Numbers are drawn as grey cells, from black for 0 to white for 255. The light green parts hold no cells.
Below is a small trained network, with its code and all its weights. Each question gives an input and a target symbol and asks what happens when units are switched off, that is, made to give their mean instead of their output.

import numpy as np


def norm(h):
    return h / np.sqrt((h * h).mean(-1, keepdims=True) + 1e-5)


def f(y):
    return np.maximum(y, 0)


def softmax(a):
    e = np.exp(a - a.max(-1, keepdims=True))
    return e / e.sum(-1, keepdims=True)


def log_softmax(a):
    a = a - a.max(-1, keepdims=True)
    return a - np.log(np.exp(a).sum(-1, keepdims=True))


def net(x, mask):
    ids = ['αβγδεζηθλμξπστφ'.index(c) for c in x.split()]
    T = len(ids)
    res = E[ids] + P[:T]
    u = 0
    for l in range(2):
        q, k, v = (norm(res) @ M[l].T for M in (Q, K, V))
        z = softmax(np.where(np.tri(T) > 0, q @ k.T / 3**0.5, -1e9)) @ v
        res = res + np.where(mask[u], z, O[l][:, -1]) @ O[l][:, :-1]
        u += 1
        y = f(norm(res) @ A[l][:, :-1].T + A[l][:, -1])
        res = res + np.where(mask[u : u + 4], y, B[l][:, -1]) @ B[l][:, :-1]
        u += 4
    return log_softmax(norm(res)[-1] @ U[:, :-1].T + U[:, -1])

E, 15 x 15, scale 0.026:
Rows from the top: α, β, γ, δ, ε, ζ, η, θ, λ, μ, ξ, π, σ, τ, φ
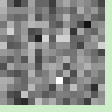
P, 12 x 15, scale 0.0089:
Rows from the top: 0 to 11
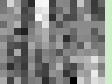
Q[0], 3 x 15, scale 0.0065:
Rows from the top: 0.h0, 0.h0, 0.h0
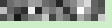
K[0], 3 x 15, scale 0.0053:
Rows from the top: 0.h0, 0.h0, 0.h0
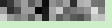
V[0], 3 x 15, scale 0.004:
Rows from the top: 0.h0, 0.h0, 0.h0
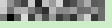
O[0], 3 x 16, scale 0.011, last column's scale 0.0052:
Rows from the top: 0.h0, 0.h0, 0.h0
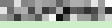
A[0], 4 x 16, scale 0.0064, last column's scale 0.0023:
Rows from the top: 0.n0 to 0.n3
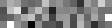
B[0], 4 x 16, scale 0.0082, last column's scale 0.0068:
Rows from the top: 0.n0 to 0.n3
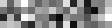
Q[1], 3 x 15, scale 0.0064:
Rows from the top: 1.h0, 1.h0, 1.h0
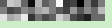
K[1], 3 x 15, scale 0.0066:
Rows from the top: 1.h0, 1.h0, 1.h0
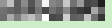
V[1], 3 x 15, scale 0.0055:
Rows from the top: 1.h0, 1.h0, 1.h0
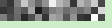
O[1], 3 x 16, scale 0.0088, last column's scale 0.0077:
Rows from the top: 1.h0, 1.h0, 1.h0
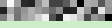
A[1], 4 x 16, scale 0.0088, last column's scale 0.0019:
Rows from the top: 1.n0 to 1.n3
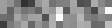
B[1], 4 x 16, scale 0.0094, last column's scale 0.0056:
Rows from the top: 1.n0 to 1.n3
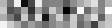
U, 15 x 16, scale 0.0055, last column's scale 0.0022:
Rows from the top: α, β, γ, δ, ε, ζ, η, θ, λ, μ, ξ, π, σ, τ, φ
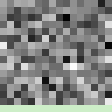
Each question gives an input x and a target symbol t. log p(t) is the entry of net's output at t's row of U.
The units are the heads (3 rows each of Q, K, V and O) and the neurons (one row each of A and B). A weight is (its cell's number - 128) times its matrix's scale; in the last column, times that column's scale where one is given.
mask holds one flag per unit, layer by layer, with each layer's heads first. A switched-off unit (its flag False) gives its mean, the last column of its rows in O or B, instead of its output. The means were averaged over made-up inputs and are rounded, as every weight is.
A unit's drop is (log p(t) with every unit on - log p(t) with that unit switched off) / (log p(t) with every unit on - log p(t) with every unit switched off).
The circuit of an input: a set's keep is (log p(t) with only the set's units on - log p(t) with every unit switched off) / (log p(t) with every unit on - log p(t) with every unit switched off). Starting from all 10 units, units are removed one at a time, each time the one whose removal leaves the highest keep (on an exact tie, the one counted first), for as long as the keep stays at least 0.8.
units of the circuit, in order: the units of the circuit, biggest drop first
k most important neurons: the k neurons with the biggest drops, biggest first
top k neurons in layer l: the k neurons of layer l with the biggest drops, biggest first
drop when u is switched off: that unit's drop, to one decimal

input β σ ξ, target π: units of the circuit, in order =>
(1.h0)
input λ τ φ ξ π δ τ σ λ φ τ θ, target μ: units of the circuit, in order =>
(1.h0 0.h0)
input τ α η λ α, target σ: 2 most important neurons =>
(0.n0 1.n1)
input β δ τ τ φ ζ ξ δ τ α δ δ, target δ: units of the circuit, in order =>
(0.h0 0.n1)
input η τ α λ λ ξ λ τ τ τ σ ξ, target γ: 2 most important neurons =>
(0.n2 1.n2)
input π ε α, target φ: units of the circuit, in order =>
(1.h0 1.n0 0.h0)
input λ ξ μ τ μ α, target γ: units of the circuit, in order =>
(0.h0 1.h0)
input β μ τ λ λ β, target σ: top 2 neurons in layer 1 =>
(1.n1 1.n2)
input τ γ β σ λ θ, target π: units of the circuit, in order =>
(1.h0 1.n2)
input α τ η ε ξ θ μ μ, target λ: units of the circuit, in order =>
(1.h0 0.h0)
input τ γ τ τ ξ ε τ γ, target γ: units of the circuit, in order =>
(0.h0 1.h0)
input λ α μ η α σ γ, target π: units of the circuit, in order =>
(1.h0 0.h0)
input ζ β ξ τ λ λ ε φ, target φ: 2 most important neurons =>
(1.n0 0.n2)
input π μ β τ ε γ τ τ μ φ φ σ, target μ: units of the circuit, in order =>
(1.h0)
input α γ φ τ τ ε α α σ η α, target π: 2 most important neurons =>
(0.n0 1.n2)
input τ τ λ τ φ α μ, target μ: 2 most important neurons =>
(0.n2 1.n3)
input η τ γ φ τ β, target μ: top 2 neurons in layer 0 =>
(0.n2 0.n3)
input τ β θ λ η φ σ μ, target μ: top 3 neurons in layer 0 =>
(0.n2 0.n1 0.n3)
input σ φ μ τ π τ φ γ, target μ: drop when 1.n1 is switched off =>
0.0
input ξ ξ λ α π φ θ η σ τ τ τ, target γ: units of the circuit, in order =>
(0.h0)
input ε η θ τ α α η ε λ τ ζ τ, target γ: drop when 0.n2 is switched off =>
0.2
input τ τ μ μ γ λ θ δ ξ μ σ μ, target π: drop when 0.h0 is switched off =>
0.1
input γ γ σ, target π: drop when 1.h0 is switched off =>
0.2
